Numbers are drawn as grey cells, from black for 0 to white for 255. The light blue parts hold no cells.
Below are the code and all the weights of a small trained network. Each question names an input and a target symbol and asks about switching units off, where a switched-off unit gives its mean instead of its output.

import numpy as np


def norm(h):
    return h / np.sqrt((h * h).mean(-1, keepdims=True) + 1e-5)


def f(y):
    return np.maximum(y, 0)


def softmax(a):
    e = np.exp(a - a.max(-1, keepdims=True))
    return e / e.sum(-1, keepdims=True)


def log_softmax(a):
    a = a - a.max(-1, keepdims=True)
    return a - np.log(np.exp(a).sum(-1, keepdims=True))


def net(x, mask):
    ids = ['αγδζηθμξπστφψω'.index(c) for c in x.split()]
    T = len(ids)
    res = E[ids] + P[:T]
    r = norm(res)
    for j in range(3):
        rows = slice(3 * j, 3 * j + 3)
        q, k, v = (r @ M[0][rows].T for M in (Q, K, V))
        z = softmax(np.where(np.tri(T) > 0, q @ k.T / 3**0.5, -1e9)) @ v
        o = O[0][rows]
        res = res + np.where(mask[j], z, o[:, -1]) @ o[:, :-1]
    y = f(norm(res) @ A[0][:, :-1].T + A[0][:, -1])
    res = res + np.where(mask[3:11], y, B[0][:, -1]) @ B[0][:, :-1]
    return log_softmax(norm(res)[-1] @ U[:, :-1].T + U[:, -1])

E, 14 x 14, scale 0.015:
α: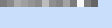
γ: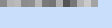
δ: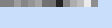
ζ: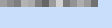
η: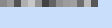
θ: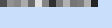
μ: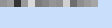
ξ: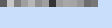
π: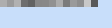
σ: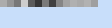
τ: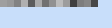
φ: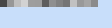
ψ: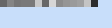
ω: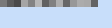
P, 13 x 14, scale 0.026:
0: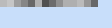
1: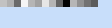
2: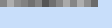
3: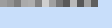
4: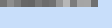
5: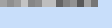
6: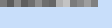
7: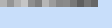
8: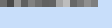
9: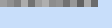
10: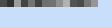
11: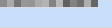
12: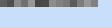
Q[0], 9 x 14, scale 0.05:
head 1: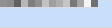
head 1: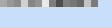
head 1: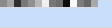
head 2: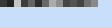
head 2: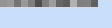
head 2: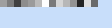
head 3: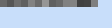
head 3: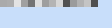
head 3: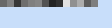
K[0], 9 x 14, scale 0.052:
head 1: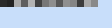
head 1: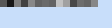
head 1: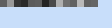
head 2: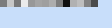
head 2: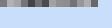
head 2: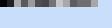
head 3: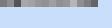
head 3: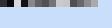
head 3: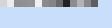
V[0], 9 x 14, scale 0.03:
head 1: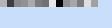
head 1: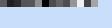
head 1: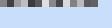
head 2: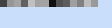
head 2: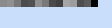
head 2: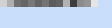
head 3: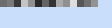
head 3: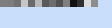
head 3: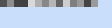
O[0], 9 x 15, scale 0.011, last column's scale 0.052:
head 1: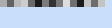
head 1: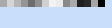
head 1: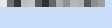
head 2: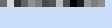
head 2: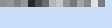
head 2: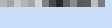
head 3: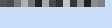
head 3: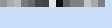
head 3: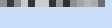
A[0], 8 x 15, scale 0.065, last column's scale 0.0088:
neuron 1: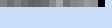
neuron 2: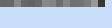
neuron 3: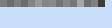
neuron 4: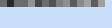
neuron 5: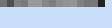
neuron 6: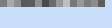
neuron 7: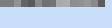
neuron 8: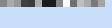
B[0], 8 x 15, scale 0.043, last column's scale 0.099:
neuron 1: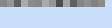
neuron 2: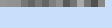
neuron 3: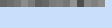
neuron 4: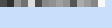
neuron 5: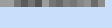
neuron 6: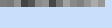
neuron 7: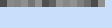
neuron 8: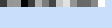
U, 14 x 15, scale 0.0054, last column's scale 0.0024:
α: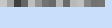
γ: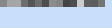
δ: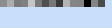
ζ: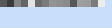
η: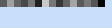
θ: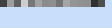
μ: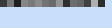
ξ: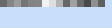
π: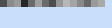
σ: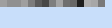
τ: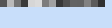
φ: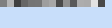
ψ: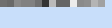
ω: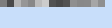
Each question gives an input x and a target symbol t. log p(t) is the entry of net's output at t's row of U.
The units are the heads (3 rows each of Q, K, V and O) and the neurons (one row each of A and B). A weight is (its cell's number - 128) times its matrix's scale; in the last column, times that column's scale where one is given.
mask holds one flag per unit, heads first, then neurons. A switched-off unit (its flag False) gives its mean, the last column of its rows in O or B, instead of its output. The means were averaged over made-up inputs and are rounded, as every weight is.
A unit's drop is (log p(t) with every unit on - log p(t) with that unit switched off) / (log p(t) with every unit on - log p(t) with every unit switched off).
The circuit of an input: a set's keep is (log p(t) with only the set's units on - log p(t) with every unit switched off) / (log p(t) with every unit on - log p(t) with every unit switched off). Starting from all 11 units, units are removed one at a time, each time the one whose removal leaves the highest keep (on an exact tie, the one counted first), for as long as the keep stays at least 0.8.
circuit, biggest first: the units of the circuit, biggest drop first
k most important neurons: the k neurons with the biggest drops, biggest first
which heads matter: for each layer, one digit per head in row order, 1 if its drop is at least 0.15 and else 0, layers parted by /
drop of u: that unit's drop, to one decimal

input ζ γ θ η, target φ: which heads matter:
110
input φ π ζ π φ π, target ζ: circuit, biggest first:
(neuron 8; head 1)
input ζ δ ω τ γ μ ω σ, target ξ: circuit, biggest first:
(head 1; neuron 8; neuron 4)
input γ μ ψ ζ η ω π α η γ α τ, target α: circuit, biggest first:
(head 1; neuron 8; neuron 4)
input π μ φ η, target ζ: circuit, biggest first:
(neuron 8; head 1)
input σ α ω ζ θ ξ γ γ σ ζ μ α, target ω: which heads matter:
111
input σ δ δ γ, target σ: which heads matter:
100
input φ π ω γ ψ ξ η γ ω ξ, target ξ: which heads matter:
100
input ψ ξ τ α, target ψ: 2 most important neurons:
(neuron 8; neuron 4)
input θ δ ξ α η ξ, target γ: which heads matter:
101
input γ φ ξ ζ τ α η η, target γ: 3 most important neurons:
(neuron 8; neuron 4; neuron 2)
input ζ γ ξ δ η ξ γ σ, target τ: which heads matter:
110
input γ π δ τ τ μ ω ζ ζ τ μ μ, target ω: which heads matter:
111
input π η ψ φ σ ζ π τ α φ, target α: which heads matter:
100
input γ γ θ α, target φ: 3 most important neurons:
(neuron 8; neuron 4; neuron 1)
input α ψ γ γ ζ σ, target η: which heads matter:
100
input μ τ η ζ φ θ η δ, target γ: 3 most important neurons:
(neuron 8; neuron 4; neuron 2)
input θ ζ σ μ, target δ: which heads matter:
111
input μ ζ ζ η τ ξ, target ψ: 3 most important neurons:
(neuron 8; neuron 4; neuron 3)
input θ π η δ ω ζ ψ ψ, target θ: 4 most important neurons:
(neuron 8; neuron 4; neuron 7; neuron 1)
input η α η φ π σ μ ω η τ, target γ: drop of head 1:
0.9
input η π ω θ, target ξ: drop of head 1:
0.9
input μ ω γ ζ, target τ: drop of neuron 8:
0.7
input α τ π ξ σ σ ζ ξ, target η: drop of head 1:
1.0
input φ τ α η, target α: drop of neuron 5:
0.0
